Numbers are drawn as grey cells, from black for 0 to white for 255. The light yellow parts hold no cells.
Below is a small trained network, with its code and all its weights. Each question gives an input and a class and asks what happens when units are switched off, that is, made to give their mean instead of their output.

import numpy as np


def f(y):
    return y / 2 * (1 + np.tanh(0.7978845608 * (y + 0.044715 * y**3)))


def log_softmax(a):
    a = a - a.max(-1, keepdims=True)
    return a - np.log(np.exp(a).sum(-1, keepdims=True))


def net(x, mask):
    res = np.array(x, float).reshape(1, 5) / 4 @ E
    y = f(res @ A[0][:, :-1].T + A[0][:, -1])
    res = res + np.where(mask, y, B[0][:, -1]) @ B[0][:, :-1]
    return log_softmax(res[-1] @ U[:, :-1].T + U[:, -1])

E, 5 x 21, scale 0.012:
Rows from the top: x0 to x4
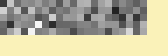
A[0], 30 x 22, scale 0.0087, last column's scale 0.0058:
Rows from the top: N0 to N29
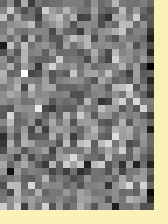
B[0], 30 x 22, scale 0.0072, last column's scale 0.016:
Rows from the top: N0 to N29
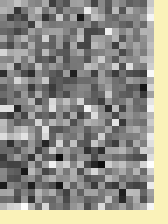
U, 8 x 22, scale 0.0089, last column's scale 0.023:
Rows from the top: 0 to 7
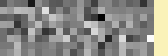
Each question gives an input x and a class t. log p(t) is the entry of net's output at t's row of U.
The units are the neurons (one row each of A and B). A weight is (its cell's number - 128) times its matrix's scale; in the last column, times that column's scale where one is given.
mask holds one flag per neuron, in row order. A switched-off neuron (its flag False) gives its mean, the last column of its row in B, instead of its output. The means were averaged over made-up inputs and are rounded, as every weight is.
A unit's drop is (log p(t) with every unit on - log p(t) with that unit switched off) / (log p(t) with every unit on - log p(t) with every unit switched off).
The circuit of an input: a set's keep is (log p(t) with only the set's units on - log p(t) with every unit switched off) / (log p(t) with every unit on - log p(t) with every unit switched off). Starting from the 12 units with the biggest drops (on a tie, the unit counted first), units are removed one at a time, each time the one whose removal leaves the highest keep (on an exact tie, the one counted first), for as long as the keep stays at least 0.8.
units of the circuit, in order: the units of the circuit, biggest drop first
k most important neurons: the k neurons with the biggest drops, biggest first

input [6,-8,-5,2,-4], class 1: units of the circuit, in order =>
N19
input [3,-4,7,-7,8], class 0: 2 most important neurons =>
N26, N12
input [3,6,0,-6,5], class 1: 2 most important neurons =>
N29, N15
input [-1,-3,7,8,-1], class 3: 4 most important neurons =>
N15, N27, N24, N14
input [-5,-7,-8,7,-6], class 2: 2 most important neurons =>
N14, N4
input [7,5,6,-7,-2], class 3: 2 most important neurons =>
N9, N1
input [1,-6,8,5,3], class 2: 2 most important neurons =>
N23, N29
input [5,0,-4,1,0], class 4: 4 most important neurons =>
N23, N20, N6, N16
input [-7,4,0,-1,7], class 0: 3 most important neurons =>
N26, N12, N20
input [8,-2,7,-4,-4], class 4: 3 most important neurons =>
N20, N16, N6
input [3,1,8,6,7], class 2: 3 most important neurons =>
N23, N10, N22
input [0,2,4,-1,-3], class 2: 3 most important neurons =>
N23, N26, N12
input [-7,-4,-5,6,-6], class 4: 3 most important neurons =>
N24, N8, N26
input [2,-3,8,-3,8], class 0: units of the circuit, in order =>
N12
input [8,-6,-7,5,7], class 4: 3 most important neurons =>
N20, N6, N23
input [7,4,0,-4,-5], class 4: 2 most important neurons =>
N20, N16
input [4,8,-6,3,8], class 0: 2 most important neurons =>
N26, N12
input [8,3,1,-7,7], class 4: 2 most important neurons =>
N16, N20
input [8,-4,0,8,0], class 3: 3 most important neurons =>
N15, N27, N2
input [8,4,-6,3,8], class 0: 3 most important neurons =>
N26, N12, N2
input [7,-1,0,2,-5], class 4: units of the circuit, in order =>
N20
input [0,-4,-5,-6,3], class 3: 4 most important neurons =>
N23, N1, N17, N9
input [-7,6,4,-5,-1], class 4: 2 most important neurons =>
N2, N19
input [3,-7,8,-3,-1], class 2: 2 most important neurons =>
N23, N29
